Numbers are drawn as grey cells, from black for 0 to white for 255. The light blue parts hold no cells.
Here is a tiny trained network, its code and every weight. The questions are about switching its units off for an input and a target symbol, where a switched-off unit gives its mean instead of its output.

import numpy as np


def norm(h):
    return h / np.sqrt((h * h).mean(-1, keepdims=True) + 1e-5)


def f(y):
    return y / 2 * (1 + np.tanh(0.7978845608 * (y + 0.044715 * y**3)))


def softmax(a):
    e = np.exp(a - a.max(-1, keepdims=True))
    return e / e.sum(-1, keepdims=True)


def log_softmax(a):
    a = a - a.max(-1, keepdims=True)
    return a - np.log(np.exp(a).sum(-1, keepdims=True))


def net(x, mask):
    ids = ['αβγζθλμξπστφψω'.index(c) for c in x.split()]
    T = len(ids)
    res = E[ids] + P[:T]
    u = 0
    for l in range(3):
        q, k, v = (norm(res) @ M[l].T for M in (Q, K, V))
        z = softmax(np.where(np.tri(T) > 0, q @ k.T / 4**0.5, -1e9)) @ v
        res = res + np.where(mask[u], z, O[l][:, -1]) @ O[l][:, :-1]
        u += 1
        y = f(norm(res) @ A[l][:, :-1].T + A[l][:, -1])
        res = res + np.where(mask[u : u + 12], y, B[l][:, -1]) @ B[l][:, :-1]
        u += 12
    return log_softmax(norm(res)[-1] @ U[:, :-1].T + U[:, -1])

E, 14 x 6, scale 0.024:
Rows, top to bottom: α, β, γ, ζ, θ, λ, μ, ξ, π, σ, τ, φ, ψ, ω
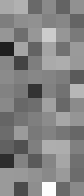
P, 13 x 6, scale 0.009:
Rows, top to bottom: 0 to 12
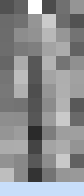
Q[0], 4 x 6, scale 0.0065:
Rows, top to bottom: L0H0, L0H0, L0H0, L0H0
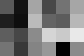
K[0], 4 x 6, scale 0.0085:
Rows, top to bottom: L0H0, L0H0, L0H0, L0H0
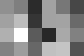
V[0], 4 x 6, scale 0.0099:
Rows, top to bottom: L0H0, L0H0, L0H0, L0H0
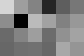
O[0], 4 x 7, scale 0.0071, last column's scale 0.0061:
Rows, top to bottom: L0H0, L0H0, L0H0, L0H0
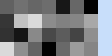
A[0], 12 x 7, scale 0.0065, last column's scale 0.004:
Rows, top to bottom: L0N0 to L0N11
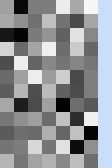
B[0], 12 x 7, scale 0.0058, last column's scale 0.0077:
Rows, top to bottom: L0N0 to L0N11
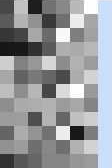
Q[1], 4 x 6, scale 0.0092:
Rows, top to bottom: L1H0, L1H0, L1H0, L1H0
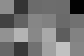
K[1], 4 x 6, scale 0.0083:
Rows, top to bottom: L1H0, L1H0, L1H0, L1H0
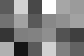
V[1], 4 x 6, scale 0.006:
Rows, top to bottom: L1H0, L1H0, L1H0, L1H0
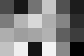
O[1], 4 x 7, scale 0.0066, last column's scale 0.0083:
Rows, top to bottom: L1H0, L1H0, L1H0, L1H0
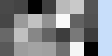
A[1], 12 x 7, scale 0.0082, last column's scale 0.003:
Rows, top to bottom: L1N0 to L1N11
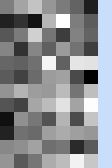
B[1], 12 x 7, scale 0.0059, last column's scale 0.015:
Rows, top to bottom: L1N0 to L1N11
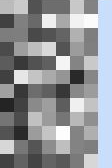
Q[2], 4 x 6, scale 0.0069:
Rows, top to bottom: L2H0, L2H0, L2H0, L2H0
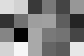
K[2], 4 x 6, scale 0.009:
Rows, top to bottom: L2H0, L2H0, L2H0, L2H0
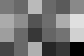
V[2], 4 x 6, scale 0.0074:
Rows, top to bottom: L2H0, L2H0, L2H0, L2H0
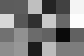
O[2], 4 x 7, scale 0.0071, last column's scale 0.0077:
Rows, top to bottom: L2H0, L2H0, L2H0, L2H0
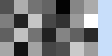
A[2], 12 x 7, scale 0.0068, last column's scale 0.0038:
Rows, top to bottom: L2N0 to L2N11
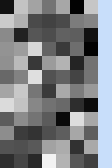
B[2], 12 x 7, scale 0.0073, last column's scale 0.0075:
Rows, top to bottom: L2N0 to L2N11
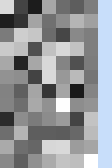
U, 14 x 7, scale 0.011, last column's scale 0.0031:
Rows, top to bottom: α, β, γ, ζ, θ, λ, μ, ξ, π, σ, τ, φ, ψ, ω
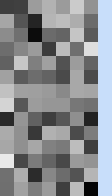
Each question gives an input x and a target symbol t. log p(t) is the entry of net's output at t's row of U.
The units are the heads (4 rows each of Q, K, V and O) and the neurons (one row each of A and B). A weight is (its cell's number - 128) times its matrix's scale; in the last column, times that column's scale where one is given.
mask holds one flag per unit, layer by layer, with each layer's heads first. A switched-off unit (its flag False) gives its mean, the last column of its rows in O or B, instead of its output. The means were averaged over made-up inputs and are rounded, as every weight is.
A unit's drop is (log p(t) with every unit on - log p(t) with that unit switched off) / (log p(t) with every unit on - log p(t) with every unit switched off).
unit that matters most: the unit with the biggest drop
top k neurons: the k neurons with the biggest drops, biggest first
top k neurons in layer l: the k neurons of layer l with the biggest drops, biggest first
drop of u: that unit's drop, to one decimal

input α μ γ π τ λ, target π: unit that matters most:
L0H0
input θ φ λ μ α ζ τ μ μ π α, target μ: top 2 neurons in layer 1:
(L1N1, L1N7)
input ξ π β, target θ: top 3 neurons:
(L0N3, L1N1, L0N5)
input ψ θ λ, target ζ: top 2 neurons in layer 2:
(L2N6, L2N1)
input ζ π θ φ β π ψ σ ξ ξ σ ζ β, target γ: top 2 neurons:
(L0N8, L0N0)
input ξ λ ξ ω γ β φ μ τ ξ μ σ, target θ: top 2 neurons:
(L0N3, L1N1)
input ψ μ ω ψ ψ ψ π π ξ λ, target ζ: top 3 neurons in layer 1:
(L1N1, L1N7, L1N11)
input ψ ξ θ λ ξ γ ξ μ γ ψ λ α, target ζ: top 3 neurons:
(L1N1, L1N7, L0N6)
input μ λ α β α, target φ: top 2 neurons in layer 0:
(L0N0, L0N2)
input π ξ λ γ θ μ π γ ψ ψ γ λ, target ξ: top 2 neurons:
(L1N1, L0N3)
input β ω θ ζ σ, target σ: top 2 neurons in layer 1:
(L1N1, L1N7)
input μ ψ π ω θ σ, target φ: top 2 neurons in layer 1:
(L1N1, L1N7)
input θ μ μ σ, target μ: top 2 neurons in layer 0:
(L0N3, L0N0)
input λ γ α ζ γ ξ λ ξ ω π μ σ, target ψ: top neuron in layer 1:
(L1N1)
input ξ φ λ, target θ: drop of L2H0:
0.4
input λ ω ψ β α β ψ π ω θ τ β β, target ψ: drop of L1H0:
0.5
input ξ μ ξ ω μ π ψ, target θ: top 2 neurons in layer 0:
(L0N3, L0N5)
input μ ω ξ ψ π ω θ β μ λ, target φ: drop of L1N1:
0.2
